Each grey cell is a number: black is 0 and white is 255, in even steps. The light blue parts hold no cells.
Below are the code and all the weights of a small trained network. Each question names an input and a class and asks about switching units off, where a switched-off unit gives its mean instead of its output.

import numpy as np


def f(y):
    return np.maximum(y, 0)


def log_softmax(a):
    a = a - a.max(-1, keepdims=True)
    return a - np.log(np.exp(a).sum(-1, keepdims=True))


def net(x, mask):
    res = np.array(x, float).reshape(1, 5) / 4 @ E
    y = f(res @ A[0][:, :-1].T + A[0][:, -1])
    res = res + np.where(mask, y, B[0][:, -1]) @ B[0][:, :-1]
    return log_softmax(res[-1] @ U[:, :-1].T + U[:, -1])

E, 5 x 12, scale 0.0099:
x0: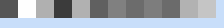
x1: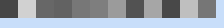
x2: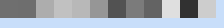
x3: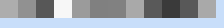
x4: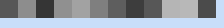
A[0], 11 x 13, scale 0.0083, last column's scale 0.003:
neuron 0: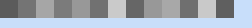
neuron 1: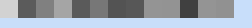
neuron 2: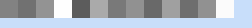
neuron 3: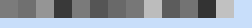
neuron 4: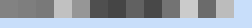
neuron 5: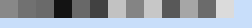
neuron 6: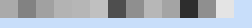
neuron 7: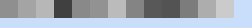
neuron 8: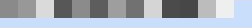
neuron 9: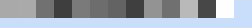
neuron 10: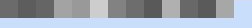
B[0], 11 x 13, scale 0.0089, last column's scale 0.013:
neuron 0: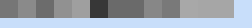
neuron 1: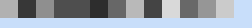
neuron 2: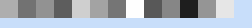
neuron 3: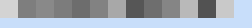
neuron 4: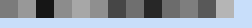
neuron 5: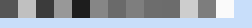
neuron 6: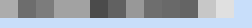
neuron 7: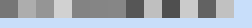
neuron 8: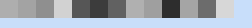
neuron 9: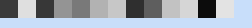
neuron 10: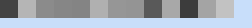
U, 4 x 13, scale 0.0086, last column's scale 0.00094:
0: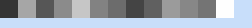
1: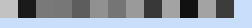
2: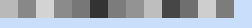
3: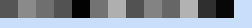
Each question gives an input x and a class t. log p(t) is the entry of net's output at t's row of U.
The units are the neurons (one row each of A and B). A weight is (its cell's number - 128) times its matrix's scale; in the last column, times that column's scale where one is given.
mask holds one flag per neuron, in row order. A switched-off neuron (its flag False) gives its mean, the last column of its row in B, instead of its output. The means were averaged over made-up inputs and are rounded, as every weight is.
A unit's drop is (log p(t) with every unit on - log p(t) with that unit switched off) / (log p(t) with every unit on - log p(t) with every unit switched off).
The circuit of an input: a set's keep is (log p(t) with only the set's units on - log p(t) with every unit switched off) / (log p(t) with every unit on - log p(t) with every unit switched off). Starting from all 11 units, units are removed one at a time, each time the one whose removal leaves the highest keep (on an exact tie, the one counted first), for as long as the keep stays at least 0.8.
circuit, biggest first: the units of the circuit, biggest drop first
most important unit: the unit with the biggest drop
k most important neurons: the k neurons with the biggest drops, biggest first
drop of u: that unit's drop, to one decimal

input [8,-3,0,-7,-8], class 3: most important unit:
neuron 5
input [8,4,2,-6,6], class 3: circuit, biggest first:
(neuron 2; neuron 6)
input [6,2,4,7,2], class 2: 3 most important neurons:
(neuron 9; neuron 5; neuron 10)
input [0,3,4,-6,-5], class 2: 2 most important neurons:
(neuron 9; neuron 8)
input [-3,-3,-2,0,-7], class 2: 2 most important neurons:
(neuron 8; neuron 4)
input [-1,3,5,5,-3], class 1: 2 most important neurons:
(neuron 2; neuron 7)
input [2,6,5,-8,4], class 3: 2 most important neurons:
(neuron 2; neuron 6)
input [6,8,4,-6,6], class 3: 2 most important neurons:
(neuron 2; neuron 6)
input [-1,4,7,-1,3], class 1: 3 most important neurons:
(neuron 9; neuron 5; neuron 7)
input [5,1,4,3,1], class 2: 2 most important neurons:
(neuron 9; neuron 5)
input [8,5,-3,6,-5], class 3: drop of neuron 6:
0.2
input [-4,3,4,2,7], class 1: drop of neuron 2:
0.1
